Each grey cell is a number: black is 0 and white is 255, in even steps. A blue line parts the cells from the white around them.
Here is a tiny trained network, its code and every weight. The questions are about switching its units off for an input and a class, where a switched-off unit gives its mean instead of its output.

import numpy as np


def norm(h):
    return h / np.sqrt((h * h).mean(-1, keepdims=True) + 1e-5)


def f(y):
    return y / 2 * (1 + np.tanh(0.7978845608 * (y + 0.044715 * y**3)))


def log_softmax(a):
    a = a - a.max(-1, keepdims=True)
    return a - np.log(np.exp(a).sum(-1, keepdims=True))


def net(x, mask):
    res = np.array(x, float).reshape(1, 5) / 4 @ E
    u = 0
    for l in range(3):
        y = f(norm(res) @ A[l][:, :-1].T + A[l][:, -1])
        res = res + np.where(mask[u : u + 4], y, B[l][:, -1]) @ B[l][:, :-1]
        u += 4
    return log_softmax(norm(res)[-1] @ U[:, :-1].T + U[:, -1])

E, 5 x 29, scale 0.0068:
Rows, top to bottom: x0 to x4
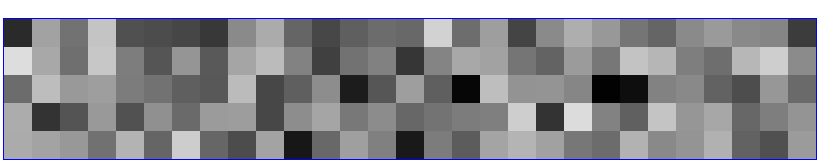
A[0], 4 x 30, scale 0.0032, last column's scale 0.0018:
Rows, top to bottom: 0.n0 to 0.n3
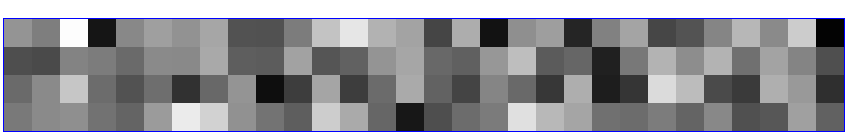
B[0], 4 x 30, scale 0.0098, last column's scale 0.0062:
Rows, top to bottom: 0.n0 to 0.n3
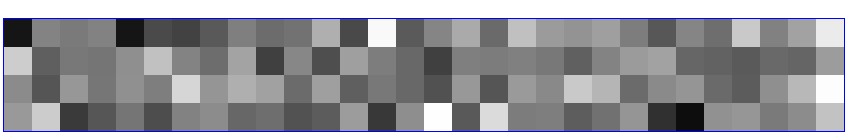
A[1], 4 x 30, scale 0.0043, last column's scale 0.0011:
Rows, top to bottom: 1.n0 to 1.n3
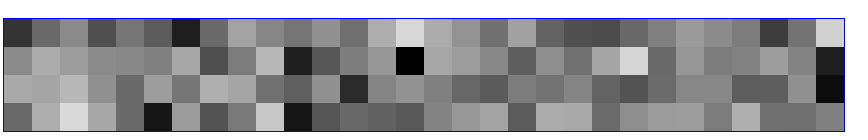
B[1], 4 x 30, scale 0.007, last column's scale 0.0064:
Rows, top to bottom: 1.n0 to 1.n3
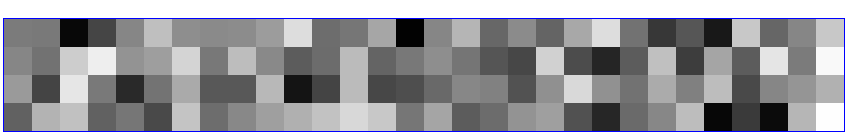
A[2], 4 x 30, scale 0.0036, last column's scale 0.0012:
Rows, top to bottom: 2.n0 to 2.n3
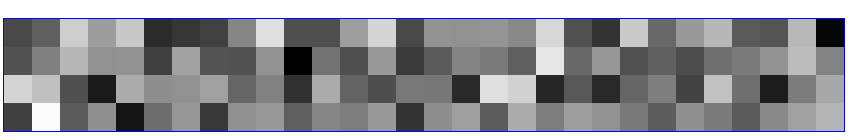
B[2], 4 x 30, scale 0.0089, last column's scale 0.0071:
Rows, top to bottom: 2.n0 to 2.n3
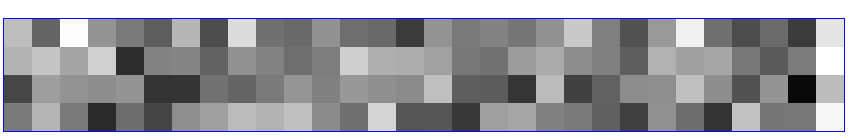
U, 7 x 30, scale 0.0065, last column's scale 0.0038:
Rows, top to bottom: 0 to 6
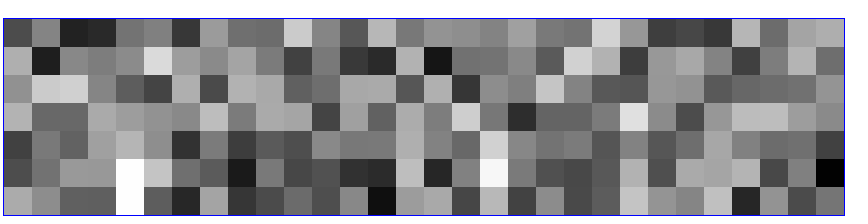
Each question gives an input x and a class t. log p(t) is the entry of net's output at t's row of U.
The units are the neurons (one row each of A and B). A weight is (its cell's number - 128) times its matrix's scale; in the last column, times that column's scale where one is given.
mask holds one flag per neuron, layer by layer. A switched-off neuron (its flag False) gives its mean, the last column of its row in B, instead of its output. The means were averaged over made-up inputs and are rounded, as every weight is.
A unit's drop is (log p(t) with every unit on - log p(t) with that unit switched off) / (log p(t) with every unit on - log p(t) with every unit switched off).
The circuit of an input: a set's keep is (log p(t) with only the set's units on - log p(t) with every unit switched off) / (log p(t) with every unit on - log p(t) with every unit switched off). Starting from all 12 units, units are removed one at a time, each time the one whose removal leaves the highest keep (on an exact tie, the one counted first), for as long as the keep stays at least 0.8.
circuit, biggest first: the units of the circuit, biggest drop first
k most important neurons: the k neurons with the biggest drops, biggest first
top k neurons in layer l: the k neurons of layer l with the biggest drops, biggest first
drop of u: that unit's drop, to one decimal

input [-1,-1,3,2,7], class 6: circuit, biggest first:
(0.n3 0.n0 2.n2)
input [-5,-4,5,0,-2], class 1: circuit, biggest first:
(0.n2 1.n3)
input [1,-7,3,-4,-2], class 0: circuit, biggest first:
(1.n0)
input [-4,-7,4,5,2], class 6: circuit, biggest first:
(0.n3 2.n2 1.n3)
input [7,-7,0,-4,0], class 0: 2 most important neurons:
(1.n0 0.n2)
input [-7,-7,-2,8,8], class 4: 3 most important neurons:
(0.n3 0.n0 2.n2)
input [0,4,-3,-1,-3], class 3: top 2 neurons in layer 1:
(1.n3 1.n2)
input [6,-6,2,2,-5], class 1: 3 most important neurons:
(0.n2 0.n0 1.n3)
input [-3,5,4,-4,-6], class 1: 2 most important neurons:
(0.n0 1.n3)
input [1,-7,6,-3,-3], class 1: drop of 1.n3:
0.1
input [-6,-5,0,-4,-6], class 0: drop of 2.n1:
0.0
